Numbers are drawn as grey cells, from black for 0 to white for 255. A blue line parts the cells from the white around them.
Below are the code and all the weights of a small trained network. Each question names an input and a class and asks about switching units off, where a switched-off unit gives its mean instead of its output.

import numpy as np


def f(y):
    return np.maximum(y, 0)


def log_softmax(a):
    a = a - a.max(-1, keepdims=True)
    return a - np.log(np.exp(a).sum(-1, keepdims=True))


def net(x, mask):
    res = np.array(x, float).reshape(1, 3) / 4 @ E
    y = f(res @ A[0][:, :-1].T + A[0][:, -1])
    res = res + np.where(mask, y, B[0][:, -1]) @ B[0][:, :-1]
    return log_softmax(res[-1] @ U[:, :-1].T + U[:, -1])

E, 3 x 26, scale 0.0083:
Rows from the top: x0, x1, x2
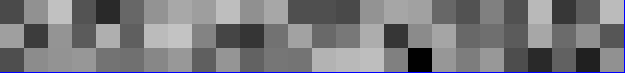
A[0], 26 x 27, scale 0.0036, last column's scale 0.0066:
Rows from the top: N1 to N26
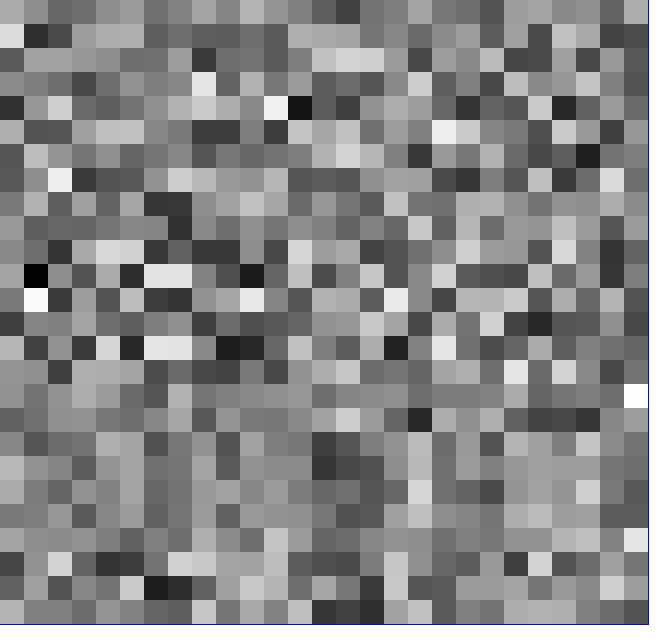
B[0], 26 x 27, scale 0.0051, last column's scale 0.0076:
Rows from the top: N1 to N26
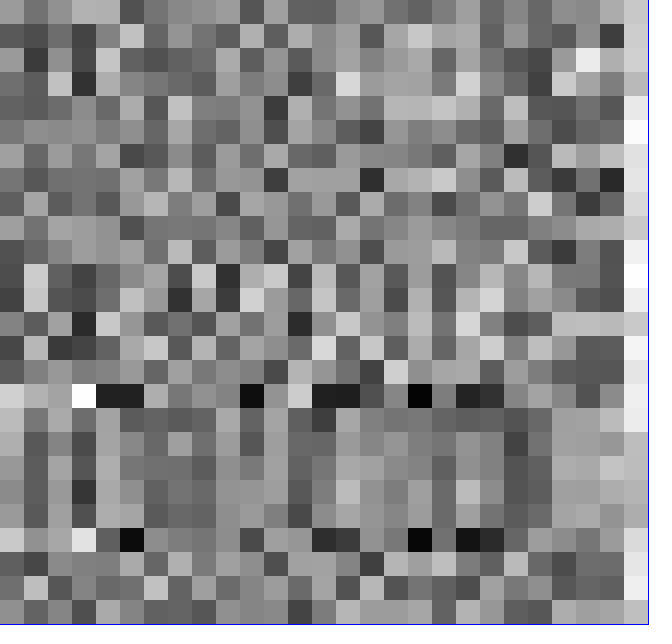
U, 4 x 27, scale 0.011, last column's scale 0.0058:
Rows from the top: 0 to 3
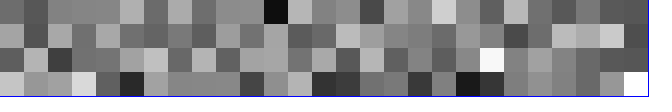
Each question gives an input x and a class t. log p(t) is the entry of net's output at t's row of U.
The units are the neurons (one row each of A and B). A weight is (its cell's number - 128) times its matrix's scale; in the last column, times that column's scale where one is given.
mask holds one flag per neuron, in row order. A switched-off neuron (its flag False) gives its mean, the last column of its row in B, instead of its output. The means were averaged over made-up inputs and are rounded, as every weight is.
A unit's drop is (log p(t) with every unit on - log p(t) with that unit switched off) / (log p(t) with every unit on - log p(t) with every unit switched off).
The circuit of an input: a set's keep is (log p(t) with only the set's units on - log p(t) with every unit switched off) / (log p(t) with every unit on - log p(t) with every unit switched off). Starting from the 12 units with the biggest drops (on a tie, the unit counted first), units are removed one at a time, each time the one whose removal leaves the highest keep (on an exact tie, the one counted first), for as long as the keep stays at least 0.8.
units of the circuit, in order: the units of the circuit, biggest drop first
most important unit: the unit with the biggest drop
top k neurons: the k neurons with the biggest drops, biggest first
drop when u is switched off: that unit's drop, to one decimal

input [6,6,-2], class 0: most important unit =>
N8
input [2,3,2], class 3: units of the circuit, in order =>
(N13, N2, N4)
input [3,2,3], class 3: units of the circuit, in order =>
(N13, N4)
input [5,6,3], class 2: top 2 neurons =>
(N12, N15)
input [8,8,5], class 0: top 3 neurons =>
(N8, N5, N24)
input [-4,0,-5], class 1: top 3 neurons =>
(N8, N5, N24)
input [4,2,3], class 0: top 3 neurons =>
(N8, N5, N23)
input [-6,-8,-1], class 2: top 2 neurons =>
(N13, N25)
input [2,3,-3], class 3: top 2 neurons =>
(N13, N14)
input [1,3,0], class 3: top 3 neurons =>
(N13, N9, N25)
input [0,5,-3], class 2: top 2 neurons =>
(N15, N12)
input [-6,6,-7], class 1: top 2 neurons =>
(N20, N8)
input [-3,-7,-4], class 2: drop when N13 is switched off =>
0.2
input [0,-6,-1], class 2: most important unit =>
N13
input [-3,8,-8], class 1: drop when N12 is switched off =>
-0.1
